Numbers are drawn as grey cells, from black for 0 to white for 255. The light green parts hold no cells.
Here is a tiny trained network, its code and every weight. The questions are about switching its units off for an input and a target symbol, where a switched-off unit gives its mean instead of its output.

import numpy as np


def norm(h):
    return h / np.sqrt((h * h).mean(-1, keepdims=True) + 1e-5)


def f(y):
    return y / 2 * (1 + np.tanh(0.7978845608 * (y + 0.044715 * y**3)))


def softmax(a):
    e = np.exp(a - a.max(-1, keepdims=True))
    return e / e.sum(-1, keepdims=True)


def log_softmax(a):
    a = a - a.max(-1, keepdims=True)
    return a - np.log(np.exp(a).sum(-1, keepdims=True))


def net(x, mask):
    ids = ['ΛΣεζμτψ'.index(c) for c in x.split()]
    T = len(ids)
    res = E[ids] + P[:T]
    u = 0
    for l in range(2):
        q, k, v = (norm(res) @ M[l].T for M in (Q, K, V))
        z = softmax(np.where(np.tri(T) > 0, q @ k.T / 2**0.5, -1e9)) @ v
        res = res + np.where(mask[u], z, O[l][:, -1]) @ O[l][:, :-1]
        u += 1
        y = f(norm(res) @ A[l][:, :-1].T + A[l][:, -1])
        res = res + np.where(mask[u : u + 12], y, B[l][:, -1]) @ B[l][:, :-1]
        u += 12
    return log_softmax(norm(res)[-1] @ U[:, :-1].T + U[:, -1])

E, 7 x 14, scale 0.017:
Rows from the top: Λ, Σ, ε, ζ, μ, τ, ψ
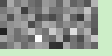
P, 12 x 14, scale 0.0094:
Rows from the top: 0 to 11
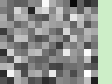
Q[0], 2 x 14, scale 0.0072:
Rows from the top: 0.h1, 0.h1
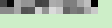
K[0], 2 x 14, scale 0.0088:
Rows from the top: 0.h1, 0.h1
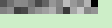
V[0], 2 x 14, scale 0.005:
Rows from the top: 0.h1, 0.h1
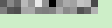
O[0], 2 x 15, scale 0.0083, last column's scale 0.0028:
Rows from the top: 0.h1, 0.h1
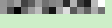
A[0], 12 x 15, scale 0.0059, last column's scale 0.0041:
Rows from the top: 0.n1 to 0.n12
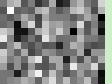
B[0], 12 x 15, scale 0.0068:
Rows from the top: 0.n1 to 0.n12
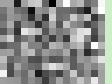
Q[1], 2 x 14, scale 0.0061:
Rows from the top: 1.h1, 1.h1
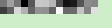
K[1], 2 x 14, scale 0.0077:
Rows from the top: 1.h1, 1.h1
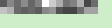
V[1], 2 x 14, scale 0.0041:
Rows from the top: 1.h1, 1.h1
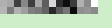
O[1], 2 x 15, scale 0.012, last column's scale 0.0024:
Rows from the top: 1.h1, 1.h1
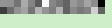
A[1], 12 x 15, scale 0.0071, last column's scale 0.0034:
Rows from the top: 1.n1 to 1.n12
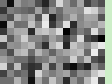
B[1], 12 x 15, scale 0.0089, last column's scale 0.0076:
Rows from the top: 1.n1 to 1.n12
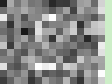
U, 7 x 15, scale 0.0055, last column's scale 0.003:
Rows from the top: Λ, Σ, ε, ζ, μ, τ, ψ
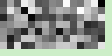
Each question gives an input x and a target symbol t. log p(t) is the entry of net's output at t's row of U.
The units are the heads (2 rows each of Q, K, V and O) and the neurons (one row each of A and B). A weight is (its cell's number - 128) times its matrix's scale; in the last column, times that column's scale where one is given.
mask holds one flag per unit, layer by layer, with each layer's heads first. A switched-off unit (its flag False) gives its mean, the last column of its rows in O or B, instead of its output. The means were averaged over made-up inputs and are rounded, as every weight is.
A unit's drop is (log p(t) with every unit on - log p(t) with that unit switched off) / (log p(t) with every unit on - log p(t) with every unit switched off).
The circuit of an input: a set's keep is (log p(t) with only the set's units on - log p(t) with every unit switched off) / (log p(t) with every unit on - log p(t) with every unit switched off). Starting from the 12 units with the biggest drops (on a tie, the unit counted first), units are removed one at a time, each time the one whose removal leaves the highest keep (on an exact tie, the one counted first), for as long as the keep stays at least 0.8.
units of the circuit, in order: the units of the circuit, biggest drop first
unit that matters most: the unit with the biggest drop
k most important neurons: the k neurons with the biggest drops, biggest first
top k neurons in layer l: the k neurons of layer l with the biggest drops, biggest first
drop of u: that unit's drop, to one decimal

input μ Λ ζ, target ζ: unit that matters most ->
1.n6
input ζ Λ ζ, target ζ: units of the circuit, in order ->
(1.n6 0.n8)
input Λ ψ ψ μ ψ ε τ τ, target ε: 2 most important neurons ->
(0.n5 0.n1)
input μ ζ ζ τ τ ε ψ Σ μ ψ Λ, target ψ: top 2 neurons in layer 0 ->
(0.n1 0.n11)
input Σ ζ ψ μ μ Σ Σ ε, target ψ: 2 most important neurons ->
(0.n1 0.n7)
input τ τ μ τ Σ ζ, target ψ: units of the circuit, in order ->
(1.h1 1.n5 1.n1)
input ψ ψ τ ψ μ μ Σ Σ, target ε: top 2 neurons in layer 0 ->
(0.n2 0.n1)
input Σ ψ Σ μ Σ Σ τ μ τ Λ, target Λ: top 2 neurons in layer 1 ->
(1.n7 1.n4)
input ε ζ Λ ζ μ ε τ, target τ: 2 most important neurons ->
(0.n5 0.n1)
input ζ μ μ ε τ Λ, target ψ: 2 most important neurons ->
(0.n11 0.n9)
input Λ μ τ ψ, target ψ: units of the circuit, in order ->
(1.n4 1.n1)
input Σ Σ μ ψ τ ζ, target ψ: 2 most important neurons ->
(1.n5 0.n9)
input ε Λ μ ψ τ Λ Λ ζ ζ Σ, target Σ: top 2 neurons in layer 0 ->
(0.n6 0.n9)
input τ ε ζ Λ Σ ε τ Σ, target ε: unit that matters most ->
0.n2
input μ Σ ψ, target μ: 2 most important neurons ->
(1.n8 0.n1)
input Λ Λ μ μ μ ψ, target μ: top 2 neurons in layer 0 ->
(0.n7 0.n1)
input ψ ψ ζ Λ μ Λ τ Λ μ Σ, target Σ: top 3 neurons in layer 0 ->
(0.n6 0.n7 0.n9)
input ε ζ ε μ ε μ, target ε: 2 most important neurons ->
(1.n1 0.n9)
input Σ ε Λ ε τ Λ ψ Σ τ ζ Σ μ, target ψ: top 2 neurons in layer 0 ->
(0.n9 0.n11)
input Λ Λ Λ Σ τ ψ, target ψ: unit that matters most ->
1.h1
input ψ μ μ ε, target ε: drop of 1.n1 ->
0.3
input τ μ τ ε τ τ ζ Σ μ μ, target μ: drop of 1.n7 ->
-0.1
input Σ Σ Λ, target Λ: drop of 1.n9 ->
0.0
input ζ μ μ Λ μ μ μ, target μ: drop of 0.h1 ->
0.1
